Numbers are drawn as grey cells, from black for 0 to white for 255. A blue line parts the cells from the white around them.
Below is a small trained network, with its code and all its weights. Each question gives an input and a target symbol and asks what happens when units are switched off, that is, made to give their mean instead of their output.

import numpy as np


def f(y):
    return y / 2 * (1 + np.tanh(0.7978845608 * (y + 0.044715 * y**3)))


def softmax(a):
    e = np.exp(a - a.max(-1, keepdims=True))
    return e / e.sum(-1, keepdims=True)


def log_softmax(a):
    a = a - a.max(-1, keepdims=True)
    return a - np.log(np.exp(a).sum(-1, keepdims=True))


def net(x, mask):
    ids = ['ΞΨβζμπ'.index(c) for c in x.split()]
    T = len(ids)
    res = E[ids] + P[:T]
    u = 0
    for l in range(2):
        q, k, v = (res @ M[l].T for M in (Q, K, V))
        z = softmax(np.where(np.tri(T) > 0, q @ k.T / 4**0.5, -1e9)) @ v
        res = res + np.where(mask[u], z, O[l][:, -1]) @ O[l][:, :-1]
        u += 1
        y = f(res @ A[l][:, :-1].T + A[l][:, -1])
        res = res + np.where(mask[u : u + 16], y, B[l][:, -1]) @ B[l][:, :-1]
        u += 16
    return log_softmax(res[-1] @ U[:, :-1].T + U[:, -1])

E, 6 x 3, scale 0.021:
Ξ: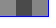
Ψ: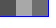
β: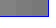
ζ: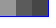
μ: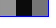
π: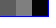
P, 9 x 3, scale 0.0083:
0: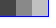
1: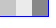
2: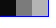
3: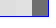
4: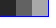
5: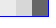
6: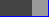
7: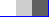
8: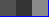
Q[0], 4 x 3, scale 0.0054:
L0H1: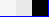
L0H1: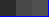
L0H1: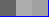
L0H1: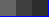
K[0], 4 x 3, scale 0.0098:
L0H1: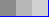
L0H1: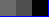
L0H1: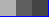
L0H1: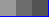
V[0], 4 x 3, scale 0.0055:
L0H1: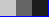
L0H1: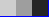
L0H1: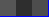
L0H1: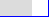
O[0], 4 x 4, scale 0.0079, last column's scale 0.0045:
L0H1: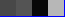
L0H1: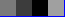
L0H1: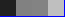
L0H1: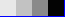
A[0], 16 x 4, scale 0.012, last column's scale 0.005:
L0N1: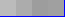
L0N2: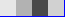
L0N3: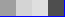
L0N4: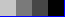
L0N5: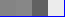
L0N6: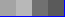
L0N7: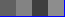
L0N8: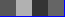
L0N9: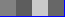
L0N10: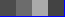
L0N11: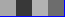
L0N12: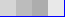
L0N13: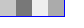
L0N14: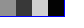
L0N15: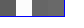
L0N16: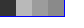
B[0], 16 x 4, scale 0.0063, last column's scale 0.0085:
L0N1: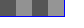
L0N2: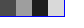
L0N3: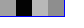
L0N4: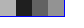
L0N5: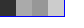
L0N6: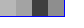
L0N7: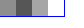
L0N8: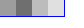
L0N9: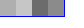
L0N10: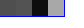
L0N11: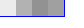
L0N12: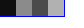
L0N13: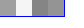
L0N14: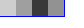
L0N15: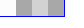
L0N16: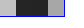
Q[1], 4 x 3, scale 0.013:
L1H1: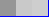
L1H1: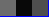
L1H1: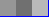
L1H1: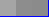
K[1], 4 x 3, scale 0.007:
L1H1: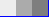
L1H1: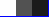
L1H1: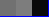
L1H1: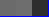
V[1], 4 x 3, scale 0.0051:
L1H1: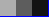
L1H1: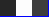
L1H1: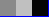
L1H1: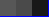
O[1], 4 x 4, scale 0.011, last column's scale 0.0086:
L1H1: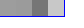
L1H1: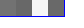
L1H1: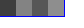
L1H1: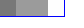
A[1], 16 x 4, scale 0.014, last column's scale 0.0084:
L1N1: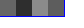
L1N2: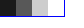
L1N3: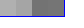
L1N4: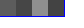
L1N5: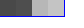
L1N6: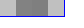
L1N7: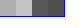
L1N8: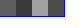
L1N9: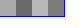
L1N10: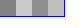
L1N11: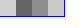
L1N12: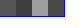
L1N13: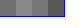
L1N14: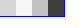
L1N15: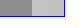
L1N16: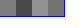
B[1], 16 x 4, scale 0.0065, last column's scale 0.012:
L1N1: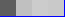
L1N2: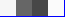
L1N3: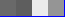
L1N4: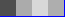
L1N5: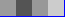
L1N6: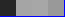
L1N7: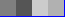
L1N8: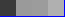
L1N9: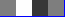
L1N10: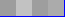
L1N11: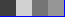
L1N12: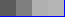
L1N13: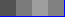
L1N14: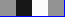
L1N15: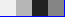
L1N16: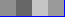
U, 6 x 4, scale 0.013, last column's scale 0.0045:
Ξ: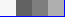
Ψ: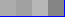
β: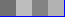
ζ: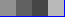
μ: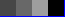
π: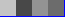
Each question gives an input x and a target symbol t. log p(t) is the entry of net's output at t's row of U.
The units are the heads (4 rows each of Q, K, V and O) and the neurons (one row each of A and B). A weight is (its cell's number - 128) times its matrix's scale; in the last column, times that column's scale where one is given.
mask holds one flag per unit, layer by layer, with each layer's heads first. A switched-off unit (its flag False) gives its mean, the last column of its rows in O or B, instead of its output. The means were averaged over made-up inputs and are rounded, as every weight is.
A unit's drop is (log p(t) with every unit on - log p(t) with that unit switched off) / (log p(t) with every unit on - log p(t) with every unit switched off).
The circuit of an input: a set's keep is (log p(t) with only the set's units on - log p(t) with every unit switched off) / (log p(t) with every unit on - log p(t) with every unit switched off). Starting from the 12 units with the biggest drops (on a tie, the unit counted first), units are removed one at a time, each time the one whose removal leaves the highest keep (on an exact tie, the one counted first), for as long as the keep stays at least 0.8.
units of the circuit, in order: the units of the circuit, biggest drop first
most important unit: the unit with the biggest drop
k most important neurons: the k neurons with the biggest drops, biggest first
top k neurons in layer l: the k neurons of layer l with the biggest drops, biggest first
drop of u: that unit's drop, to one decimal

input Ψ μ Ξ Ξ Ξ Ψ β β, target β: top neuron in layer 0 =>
L0N16
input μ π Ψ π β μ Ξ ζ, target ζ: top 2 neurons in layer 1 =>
L1N1; L1N4
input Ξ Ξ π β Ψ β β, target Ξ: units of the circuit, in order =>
L1N2; L1H1
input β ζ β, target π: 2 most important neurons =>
L1N2; L1N5
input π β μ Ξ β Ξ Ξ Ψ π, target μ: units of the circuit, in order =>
L0H1; L0N7; L1N4
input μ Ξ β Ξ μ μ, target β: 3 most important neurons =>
L1N11; L1N6; L1N2
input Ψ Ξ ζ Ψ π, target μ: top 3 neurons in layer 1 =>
L1N8; L1N4; L1N1
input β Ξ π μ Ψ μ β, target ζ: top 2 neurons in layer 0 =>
L0N8; L0N12
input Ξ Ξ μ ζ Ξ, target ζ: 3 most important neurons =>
L0N10; L0N14; L0N5
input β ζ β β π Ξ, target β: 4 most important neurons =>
L1N2; L0N7; L0N2; L0N8
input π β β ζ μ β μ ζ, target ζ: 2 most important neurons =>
L0N4; L0N2
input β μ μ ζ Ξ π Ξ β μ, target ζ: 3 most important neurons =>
L0N11; L0N14; L0N12
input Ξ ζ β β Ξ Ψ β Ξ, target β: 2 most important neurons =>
L1N2; L0N13
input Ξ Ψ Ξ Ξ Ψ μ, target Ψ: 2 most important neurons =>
L0N11; L0N13
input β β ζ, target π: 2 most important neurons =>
L1N2; L1N5
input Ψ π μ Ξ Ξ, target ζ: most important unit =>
L1H1
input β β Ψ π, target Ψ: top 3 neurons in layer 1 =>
L1N7; L1N3; L1N2
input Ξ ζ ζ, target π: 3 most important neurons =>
L1N2; L1N5; L0N2
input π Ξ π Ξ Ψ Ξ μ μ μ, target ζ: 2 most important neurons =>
L0N14; L0N11
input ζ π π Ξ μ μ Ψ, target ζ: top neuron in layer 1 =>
L1N2
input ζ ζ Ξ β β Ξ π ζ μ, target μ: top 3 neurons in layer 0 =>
L0N16; L0N15; L0N4
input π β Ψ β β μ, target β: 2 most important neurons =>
L1N11; L1N6
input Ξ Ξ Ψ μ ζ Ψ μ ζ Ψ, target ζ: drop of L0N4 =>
-0.1
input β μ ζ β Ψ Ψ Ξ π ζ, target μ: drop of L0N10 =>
-0.1
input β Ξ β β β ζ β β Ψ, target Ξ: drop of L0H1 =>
0.2
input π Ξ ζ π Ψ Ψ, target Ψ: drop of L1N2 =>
0.2
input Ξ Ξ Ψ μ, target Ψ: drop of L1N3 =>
0.1
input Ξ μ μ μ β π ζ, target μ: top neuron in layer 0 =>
L0N7
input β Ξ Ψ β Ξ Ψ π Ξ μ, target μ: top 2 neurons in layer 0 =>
L0N16; L0N15
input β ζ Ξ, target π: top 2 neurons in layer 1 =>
L1N2; L1N5
